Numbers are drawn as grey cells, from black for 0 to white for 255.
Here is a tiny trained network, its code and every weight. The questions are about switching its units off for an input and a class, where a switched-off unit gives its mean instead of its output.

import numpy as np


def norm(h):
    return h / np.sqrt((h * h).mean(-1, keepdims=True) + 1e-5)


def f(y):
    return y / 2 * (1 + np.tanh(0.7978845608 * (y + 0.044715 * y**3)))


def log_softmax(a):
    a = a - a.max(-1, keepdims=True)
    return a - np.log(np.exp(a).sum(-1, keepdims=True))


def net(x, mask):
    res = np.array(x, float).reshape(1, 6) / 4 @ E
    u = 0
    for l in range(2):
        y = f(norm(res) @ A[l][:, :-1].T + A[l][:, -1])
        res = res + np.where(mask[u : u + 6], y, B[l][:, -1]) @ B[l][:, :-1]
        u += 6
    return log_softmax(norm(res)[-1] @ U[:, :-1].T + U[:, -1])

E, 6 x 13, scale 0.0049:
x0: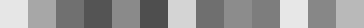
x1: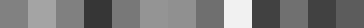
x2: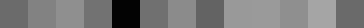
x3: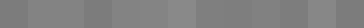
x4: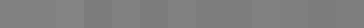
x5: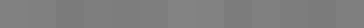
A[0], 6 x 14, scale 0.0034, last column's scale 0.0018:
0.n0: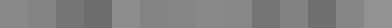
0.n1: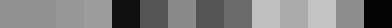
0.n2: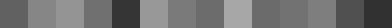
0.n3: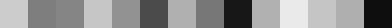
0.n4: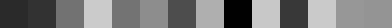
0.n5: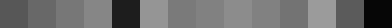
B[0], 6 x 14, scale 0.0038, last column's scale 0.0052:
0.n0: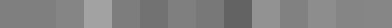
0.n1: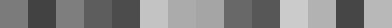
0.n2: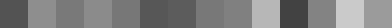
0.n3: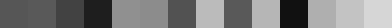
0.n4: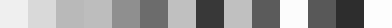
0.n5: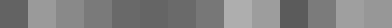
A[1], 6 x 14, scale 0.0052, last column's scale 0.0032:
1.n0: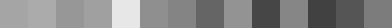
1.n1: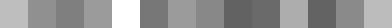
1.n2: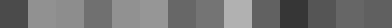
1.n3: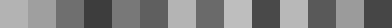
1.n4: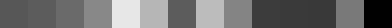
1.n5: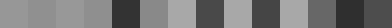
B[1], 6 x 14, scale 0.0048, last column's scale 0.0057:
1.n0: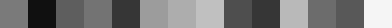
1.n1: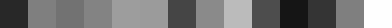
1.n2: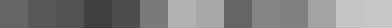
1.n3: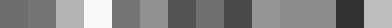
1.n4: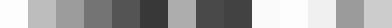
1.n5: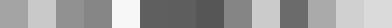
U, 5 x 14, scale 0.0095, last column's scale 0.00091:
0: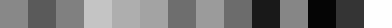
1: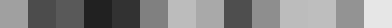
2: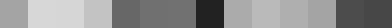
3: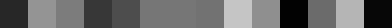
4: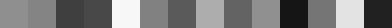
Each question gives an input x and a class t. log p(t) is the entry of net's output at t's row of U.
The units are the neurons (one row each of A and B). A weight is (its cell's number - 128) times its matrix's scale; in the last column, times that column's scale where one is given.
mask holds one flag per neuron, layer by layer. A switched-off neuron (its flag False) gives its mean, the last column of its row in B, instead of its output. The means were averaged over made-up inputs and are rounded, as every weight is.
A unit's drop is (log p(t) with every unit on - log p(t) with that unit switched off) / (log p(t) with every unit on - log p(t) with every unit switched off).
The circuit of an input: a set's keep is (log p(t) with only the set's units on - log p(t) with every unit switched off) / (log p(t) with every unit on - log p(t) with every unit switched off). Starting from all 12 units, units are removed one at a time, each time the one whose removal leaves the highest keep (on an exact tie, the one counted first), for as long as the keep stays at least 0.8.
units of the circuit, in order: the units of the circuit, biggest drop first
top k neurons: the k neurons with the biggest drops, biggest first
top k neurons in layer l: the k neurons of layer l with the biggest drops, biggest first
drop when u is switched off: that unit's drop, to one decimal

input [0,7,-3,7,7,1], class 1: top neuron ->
[0.n4]
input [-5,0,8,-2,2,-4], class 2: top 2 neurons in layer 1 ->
[1.n1, 1.n5]
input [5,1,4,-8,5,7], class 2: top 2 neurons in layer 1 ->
[1.n3, 1.n0]
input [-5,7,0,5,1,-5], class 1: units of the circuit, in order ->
[1.n1, 1.n2]
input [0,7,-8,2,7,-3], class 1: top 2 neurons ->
[0.n4, 1.n4]
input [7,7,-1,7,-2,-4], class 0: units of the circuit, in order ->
[1.n4, 1.n3]
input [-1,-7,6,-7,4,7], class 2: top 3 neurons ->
[0.n4, 1.n0, 1.n2]
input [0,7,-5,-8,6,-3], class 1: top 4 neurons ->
[0.n4, 1.n4, 1.n2, 1.n0]
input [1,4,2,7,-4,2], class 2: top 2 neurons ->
[0.n3, 1.n3]
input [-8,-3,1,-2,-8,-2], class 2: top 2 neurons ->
[1.n5, 1.n1]
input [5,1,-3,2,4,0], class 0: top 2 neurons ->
[1.n3, 1.n5]
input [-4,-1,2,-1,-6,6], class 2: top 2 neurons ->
[0.n4, 1.n5]
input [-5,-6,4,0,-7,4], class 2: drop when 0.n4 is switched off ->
0.2
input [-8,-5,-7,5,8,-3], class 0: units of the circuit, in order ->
[0.n4]
